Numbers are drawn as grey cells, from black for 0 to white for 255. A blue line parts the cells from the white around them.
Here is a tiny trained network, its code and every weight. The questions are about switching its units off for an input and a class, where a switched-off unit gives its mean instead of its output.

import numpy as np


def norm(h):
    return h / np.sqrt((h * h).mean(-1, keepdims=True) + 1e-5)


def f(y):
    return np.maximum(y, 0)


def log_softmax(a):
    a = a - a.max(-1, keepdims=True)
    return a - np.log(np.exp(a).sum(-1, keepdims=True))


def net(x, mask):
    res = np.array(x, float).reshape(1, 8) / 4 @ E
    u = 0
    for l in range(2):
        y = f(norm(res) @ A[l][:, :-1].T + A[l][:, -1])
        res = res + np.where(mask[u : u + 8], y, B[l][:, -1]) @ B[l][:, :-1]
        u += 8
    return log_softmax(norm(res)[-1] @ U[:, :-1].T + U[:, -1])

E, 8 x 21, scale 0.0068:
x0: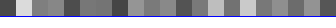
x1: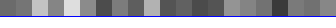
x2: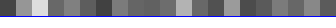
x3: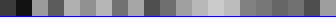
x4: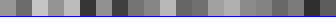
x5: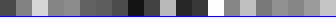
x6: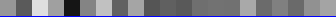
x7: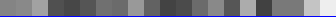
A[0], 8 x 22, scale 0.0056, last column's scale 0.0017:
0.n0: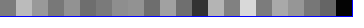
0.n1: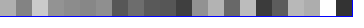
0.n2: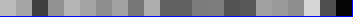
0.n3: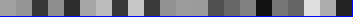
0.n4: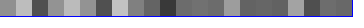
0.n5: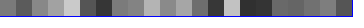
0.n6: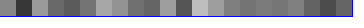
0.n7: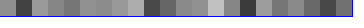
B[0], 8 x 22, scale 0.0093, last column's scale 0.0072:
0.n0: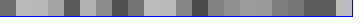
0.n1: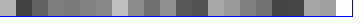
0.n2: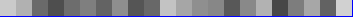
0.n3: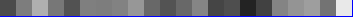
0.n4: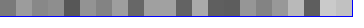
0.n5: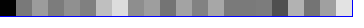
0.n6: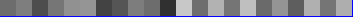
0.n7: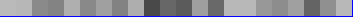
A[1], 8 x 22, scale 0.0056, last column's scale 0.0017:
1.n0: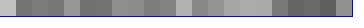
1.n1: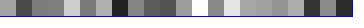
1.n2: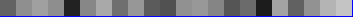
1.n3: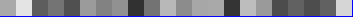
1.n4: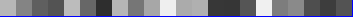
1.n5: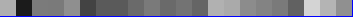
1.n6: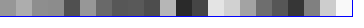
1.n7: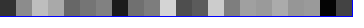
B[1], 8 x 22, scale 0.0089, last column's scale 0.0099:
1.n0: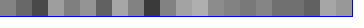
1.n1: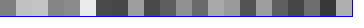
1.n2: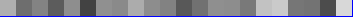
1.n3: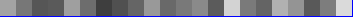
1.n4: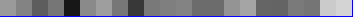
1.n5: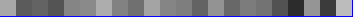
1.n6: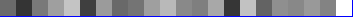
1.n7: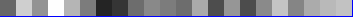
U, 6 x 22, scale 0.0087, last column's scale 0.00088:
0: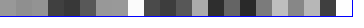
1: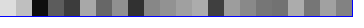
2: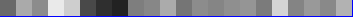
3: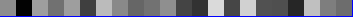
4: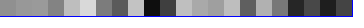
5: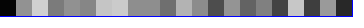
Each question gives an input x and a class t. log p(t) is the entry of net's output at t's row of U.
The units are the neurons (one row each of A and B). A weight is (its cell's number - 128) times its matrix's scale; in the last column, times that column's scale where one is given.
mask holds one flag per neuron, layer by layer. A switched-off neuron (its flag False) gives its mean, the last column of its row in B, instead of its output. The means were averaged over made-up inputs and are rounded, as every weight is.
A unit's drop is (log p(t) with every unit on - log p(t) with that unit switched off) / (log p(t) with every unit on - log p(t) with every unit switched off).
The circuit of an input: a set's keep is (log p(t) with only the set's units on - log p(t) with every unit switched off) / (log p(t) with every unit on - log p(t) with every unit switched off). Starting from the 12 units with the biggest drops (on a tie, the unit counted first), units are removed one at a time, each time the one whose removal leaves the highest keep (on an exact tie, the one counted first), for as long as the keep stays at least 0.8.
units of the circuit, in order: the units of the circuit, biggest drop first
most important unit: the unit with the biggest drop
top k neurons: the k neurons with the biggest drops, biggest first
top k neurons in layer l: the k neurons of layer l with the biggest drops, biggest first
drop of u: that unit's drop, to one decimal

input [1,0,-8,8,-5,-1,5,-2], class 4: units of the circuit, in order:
(0.n7; 1.n1)
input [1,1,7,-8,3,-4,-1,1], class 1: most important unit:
0.n3
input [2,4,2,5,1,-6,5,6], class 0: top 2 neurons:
(0.n3; 1.n6)
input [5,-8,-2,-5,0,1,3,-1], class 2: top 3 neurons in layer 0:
(0.n0; 0.n5; 0.n4)
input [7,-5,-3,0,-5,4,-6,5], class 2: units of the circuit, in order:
(0.n0; 1.n7)
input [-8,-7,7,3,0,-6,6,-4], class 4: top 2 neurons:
(0.n7; 1.n1)
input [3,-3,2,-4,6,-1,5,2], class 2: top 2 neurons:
(1.n7; 0.n0)
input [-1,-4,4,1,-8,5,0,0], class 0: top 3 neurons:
(0.n3; 1.n2; 1.n6)
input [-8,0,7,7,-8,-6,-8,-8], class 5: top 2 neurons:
(0.n5; 1.n3)
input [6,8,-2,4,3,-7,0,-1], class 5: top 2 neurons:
(0.n5; 0.n4)
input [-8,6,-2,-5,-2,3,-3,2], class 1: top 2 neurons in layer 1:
(1.n6; 1.n4)
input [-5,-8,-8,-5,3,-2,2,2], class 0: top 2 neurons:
(0.n3; 1.n2)
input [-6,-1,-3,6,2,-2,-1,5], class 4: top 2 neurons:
(1.n1; 0.n7)
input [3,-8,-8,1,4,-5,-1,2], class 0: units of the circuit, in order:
(0.n3)
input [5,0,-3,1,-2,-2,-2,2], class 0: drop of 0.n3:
1.2
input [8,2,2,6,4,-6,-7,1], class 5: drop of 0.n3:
-0.1
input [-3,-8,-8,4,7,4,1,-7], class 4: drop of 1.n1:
0.3
